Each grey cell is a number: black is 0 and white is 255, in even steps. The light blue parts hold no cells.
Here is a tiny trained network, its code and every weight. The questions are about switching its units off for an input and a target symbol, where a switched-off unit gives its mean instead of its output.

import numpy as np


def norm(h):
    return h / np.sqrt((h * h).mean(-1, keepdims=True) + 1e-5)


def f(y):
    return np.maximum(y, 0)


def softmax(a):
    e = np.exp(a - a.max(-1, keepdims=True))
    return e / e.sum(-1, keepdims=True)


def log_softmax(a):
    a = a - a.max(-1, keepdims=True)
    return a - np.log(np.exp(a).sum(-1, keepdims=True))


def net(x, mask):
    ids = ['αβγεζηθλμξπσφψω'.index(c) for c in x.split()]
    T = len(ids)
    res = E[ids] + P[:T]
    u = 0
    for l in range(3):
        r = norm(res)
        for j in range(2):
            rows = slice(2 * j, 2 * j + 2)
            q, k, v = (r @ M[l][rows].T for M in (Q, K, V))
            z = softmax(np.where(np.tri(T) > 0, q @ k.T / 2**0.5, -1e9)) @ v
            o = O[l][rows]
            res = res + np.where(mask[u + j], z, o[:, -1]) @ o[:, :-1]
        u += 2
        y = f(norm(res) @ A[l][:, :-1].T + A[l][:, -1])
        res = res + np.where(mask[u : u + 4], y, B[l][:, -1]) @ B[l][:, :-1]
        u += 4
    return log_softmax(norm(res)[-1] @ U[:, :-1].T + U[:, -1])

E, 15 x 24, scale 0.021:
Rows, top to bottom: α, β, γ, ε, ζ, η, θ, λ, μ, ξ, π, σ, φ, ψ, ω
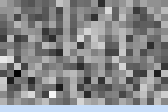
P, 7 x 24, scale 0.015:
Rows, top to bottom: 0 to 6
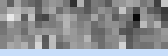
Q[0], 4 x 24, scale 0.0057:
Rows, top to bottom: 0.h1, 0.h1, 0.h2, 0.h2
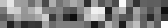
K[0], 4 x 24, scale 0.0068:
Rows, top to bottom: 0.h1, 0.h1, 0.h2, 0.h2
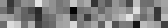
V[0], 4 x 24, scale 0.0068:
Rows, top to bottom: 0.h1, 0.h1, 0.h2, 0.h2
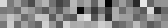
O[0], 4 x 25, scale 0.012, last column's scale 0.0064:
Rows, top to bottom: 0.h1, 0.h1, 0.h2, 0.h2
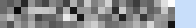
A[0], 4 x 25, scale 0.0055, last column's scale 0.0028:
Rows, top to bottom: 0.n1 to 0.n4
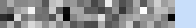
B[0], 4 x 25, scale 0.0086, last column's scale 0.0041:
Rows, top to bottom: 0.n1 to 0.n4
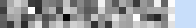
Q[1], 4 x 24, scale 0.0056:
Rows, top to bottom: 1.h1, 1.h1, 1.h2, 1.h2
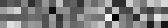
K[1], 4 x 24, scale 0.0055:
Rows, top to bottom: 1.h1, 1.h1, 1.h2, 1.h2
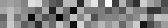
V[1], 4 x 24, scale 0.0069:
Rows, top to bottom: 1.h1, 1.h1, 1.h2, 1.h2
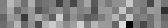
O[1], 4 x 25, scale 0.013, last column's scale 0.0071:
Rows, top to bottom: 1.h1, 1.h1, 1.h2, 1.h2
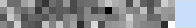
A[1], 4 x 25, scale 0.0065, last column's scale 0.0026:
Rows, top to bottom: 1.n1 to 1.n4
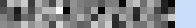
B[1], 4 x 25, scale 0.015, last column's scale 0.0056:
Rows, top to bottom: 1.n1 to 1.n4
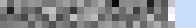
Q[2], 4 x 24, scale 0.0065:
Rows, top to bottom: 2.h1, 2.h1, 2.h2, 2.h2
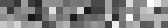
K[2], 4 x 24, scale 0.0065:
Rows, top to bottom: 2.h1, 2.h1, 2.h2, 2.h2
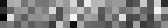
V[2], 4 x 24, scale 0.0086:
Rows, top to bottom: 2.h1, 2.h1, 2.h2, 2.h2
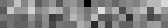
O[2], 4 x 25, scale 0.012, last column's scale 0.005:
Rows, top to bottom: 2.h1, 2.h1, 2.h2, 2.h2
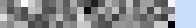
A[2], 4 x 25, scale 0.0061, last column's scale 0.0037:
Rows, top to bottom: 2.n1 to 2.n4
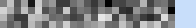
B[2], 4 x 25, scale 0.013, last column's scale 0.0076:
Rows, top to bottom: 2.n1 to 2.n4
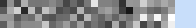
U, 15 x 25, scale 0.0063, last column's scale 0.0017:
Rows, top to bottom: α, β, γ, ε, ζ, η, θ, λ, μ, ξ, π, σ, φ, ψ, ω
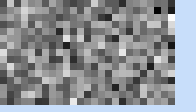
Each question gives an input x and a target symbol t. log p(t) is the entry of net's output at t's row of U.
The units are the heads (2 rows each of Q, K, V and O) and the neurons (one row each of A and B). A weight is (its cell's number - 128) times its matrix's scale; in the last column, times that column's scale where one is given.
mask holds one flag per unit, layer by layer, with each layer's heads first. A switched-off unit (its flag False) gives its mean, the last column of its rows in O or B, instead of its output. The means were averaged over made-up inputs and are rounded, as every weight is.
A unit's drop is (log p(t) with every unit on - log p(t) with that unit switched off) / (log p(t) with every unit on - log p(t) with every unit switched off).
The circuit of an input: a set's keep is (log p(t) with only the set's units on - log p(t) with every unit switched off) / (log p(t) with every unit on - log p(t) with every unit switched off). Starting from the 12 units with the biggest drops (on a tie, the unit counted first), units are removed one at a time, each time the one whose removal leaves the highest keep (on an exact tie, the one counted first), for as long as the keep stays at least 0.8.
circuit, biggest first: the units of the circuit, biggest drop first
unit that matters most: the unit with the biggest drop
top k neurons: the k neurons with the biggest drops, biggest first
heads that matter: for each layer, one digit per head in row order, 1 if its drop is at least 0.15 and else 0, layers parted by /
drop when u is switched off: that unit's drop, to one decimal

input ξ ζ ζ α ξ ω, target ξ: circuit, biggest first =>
[0.h2]
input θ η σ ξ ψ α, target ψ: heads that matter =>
01 / 00 / 10
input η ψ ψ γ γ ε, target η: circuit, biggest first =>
[0.h1; 1.n1]
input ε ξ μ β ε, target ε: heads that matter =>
00 / 10 / 00
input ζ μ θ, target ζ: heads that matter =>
10 / 01 / 00
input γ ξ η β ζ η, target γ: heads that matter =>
10 / 00 / 01
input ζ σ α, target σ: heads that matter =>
01 / 00 / 00
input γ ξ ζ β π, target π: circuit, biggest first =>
[0.h1; 0.n4]
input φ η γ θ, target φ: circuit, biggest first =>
[0.h1; 1.n3]
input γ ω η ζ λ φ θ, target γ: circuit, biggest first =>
[0.h1; 2.h2; 1.h1]
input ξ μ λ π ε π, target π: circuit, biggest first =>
[0.n4; 2.n4]
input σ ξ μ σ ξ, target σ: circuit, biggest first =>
[1.n2; 1.h1]
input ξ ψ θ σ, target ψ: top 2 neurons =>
[0.n4; 0.n2]
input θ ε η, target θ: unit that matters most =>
0.h2
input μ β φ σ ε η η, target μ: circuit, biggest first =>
[0.h1; 0.h2]
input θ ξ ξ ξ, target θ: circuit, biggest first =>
[0.h2; 0.n3]
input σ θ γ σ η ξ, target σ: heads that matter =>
00 / 00 / 00
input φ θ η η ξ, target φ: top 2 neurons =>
[1.n3; 2.n3]
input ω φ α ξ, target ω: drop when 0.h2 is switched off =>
0.1
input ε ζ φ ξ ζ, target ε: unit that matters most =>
1.h1
